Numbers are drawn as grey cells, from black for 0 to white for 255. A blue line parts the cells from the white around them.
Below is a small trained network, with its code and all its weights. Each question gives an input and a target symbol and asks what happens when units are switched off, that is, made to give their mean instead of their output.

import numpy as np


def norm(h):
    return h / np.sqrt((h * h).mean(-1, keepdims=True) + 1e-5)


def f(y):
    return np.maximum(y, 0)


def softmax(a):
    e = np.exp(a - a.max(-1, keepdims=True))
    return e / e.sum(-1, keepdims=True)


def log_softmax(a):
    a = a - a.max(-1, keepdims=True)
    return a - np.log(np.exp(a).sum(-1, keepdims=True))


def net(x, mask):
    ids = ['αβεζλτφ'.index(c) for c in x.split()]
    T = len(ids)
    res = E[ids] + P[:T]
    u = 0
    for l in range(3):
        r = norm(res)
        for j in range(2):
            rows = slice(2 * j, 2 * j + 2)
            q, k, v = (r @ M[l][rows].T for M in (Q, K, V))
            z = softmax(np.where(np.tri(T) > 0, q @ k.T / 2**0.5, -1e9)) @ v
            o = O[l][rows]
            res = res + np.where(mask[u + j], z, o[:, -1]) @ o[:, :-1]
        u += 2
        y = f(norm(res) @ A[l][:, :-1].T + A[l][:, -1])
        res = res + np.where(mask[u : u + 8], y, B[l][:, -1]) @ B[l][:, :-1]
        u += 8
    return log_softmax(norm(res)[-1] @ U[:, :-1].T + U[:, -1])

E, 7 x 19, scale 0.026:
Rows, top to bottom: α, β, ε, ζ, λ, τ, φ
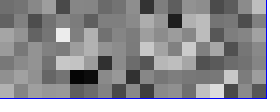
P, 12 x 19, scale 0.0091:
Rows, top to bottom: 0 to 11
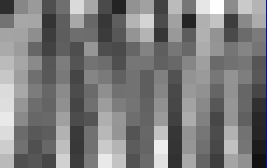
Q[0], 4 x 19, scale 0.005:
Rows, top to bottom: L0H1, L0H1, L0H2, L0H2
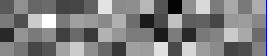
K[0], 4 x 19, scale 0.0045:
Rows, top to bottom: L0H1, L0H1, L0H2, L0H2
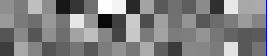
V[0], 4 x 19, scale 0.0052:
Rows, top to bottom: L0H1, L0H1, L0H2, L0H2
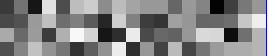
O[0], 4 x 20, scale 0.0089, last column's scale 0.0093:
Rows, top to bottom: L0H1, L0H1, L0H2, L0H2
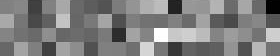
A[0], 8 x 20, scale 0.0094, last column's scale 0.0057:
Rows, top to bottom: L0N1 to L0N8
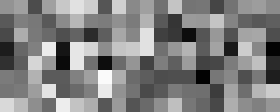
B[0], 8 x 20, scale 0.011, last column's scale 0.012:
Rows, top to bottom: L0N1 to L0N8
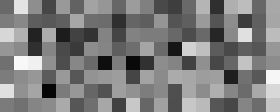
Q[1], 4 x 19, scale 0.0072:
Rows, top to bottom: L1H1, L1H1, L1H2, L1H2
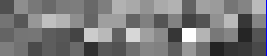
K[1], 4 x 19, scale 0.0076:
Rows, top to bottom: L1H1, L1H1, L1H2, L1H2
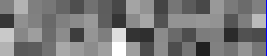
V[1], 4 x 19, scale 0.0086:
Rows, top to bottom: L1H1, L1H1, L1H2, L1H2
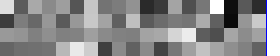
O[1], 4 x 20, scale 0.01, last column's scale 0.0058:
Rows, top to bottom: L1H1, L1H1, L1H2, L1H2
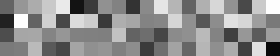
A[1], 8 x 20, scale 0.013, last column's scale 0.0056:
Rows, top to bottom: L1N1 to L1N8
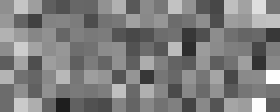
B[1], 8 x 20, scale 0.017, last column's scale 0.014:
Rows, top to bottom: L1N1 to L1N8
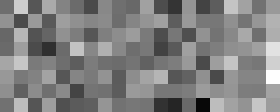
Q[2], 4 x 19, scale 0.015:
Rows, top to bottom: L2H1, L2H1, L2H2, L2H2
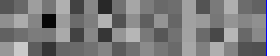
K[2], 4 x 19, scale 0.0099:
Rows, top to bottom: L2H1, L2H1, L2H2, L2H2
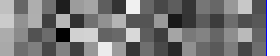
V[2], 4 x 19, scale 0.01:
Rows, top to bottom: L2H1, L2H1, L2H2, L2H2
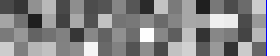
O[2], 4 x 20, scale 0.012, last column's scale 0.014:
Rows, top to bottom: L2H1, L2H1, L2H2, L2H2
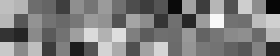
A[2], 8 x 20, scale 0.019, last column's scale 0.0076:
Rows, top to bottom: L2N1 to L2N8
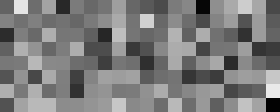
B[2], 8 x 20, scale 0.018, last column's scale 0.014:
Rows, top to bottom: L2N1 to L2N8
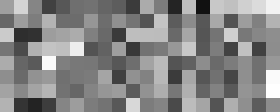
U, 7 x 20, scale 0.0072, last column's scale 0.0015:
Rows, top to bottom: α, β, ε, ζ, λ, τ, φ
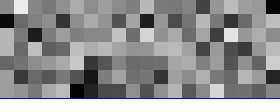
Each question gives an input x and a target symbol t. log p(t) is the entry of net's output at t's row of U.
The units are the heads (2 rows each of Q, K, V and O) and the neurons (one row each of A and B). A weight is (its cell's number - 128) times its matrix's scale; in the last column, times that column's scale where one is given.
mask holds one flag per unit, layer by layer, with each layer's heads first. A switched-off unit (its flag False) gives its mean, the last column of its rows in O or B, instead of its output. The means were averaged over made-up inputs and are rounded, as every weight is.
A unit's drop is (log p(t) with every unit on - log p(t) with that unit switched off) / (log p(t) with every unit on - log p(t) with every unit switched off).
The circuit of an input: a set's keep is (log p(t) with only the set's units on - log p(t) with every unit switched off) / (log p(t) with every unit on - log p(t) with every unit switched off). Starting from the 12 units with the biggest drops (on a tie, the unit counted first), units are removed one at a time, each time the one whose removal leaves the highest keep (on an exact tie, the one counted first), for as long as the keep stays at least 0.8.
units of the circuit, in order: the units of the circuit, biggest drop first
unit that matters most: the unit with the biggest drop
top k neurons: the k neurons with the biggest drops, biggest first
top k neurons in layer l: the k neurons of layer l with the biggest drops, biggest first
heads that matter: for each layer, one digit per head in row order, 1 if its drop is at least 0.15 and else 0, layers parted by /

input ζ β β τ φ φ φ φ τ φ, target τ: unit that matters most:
L0N3
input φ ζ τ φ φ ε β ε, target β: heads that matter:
10 / 10 / 11
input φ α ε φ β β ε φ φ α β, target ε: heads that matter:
10 / 10 / 10
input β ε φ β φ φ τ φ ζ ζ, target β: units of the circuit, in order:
(L2H2; L2N1)
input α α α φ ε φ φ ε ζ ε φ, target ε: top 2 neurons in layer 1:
(L1N4; L1N2)
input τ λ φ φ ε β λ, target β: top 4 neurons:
(L0N8; L2N6; L2N1; L0N7)
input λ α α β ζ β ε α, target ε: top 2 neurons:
(L0N6; L1N2)
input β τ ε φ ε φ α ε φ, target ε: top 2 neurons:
(L0N6; L1N3)
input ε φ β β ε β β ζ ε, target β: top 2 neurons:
(L0N8; L0N1)
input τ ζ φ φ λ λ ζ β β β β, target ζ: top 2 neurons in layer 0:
(L0N6; L0N7)
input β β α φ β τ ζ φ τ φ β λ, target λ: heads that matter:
11 / 10 / 10
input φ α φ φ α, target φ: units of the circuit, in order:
(L0H1; L1N4; L2H2)
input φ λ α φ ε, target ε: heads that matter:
11 / 10 / 10
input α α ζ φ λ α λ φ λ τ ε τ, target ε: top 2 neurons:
(L0N6; L0N8)
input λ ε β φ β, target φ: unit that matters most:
L0H2
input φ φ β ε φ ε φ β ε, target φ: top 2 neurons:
(L0N8; L1N4)
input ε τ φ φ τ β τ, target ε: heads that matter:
01 / 11 / 11
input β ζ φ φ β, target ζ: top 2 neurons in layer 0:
(L0N4; L0N3)
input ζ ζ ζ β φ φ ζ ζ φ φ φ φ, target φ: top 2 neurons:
(L0N6; L2N1)
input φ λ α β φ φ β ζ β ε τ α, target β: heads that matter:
10 / 10 / 01
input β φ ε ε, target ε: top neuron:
(L0N3)
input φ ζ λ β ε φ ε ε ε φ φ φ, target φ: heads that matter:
01 / 10 / 11
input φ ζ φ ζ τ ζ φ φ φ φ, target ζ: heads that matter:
11 / 00 / 00
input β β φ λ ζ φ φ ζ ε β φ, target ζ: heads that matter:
01 / 10 / 01
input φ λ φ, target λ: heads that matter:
11 / 00 / 10
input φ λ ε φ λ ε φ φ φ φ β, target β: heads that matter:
01 / 11 / 11
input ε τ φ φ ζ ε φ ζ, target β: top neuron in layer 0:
(L0N6)
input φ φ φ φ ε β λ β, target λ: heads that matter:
10 / 00 / 10
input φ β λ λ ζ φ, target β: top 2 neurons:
(L1N4; L0N4)
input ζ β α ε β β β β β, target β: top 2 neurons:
(L2N1; L0N3)
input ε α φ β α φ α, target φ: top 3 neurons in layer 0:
(L0N3; L0N7; L0N2)
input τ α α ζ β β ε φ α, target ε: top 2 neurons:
(L1N2; L0N6)
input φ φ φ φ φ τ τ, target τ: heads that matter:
11 / 11 / 01
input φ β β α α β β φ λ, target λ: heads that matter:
01 / 00 / 10
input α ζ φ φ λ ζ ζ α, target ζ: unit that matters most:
L0H1
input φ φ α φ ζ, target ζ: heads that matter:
01 / 00 / 01
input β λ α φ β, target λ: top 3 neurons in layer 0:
(L0N1; L0N7; L0N8)
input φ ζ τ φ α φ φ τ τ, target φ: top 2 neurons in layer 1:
(L1N4; L1N1)
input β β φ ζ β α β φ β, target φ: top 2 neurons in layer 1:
(L1N7; L1N4)
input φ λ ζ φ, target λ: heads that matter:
11 / 10 / 10
